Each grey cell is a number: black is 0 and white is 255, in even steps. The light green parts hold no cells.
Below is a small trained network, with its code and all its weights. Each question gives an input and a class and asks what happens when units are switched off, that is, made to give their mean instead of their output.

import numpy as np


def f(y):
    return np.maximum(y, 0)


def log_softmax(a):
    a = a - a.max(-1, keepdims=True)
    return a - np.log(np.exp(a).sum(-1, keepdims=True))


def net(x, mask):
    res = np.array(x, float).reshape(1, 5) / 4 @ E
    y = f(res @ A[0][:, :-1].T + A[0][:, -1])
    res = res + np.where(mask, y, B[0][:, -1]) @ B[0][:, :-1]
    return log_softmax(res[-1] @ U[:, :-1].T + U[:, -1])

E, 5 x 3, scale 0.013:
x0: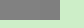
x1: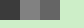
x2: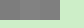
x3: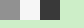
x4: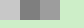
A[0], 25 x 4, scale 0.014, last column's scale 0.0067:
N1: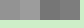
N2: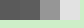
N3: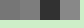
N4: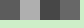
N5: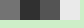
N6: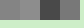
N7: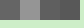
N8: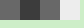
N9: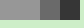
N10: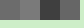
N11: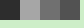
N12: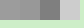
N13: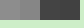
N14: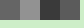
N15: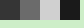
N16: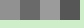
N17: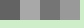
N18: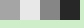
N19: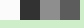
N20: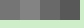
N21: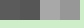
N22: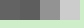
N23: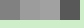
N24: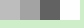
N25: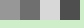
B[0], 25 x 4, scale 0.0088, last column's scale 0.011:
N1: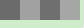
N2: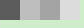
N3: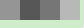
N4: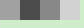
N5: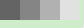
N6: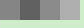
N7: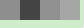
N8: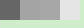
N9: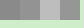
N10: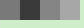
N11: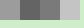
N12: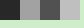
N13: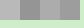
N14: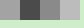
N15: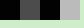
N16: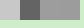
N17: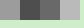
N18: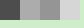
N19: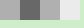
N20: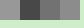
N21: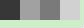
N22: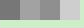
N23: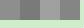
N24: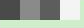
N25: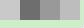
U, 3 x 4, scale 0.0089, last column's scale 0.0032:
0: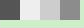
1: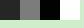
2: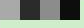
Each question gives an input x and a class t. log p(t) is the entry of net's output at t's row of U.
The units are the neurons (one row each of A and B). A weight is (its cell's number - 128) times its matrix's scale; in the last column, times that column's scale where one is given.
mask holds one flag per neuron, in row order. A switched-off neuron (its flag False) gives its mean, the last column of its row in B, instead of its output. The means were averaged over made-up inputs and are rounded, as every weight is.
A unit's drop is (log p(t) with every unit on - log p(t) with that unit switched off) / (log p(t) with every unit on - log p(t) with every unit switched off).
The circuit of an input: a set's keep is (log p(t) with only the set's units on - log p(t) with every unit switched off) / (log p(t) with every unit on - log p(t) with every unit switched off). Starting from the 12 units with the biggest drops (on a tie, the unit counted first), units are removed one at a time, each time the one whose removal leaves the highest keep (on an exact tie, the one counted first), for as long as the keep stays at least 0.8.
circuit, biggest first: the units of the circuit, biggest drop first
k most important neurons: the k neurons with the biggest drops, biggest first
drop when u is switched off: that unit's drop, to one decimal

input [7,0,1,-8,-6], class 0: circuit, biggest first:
[N2]
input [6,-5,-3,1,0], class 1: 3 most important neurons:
[N2, N8, N5]
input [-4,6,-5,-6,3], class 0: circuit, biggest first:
[N2, N8]
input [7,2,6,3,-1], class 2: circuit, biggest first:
[N15, N21, N2]
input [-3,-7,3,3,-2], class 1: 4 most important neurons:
[N2, N8, N24, N5]
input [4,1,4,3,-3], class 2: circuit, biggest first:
[N15, N21, N4, N2]
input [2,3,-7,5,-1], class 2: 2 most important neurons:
[N15, N4]
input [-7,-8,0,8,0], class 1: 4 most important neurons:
[N24, N12, N2, N8]
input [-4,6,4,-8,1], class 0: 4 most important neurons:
[N2, N8, N5, N22]
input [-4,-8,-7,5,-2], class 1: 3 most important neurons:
[N24, N2, N8]
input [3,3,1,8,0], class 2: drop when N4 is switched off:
0.4
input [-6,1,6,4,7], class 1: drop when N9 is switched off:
-0.2
